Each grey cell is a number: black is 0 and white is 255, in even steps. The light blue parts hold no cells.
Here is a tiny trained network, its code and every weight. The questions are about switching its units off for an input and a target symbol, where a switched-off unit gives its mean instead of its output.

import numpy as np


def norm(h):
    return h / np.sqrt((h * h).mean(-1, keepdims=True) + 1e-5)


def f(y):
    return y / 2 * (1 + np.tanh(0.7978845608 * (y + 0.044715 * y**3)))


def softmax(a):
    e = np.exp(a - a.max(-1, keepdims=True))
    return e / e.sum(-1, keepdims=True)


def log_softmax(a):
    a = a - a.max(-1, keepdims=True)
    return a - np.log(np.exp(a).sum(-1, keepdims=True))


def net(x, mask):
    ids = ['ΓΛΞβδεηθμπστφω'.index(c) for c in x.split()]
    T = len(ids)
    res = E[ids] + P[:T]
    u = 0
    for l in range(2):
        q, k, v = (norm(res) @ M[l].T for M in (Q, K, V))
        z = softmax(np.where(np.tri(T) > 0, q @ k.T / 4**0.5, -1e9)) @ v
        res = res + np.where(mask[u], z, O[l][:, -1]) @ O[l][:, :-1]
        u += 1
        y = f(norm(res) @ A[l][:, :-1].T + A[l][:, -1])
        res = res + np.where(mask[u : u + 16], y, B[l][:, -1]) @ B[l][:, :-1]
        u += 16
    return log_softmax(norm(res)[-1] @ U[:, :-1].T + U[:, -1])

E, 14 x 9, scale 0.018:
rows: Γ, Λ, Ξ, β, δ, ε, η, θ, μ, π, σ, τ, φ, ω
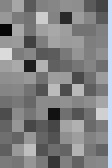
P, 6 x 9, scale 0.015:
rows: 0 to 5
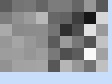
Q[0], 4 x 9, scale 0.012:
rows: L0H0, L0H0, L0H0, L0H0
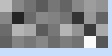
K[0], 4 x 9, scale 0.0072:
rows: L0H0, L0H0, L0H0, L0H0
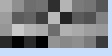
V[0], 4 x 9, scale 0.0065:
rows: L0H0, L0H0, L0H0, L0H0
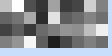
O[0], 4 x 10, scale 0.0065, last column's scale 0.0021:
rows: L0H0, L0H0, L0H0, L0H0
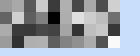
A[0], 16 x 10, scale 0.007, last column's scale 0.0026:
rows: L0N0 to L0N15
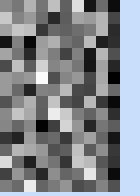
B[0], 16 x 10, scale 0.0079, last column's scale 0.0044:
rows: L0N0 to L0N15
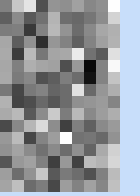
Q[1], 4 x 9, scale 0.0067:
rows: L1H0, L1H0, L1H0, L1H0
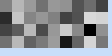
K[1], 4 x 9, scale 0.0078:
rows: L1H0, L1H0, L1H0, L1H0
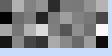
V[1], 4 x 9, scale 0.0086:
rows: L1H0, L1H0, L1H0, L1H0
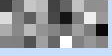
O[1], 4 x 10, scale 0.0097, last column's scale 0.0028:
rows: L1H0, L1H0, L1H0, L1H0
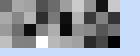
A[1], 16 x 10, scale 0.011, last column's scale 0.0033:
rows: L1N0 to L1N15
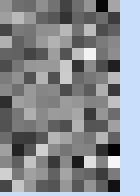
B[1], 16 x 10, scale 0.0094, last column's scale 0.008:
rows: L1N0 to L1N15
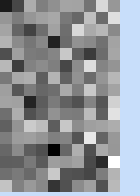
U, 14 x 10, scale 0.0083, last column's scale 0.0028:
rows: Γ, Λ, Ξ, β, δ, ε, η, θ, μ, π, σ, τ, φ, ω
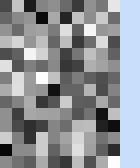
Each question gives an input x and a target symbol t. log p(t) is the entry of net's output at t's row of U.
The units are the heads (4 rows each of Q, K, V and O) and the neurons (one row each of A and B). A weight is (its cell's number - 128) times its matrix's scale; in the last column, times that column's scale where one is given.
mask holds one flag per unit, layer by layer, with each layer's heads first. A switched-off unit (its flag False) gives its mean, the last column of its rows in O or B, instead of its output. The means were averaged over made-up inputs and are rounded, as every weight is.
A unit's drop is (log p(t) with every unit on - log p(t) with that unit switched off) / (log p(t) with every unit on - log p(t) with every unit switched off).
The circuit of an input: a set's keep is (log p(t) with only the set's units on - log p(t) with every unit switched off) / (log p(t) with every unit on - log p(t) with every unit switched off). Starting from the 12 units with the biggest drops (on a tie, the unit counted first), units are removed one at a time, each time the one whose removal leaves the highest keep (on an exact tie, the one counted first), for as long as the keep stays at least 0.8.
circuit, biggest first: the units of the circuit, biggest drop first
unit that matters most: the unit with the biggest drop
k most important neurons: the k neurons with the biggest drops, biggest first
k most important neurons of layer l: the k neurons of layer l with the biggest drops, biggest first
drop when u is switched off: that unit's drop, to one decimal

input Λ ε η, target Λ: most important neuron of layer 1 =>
[L1N0]
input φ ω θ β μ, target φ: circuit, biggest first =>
[L1H0, L0H0, L1N0, L1N4]
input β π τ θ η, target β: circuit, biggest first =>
[L1H0, L0H0]
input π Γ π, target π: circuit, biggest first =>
[L1N13, L0H0]
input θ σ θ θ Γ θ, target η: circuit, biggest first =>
[L0H0, L1N14]
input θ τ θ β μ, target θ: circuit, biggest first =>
[L0H0, L1H0, L1N15, L0N4]
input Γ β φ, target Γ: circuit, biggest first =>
[L1H0, L1N4]
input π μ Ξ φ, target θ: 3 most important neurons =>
[L1N15, L0N4, L1N8]
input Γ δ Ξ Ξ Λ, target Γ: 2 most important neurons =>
[L0N3, L1N4]
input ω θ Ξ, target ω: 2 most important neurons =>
[L0N11, L1N12]
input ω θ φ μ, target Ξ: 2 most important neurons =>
[L1N11, L0N4]
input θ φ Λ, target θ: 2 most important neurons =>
[L0N13, L0N4]
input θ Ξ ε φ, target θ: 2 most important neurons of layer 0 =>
[L0N5, L0N4]
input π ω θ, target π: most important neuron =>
[L0N13]
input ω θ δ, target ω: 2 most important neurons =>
[L0N11, L1N12]
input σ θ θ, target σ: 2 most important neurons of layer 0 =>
[L0N10, L0N13]
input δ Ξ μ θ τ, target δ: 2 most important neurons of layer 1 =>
[L1N0, L1N1]
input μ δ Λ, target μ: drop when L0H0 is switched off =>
0.6
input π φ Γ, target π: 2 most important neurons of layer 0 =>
[L0N13, L0N11]
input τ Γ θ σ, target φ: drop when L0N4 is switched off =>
0.1
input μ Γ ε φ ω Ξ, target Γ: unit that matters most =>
L1N8
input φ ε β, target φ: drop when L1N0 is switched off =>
0.2
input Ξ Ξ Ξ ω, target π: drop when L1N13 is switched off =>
0.2
